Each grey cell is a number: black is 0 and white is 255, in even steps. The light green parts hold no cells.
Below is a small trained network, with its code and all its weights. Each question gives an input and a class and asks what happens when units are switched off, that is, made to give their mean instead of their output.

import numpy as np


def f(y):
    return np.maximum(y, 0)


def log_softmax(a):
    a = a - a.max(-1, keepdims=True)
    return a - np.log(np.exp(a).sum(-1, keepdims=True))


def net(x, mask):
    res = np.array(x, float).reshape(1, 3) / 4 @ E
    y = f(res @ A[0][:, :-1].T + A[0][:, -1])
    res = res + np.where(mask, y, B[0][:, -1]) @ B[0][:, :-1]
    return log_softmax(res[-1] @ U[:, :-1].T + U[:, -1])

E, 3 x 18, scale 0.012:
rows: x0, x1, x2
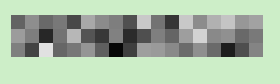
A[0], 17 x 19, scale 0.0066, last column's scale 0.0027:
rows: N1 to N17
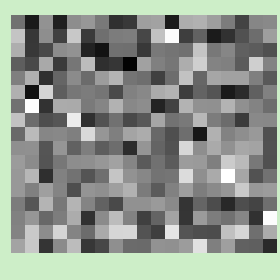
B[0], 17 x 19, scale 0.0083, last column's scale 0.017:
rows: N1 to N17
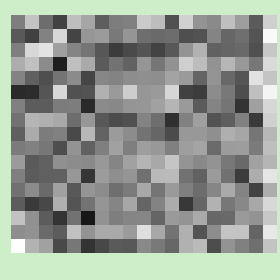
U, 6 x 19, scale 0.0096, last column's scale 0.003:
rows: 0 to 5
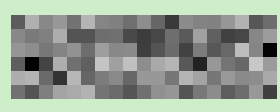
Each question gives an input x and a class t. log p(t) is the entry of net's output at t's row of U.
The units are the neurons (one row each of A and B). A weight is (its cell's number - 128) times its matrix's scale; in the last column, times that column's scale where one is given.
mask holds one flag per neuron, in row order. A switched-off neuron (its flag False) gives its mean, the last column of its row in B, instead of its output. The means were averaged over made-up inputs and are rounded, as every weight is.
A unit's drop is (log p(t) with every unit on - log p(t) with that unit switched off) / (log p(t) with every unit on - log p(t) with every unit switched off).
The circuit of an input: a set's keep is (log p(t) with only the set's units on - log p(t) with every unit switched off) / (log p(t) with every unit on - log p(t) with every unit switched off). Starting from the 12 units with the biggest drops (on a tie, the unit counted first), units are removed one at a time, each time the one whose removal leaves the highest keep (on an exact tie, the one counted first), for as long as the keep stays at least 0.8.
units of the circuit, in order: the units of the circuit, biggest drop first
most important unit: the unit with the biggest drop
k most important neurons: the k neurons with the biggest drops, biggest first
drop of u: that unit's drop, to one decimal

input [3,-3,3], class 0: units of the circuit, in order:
[N12 N7]
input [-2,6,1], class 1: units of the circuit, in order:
[N16 N3]
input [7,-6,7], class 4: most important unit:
N4
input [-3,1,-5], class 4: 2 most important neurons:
[N6 N14]
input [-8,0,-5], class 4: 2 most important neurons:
[N6 N16]
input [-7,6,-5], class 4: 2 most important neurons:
[N16 N17]
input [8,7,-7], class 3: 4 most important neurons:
[N12 N7 N5 N11]
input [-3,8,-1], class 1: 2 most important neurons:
[N16 N3]
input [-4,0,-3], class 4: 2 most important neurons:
[N6 N14]
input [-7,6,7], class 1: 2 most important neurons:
[N3 N8]
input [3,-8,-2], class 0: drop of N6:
0.2
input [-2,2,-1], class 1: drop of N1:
0.3
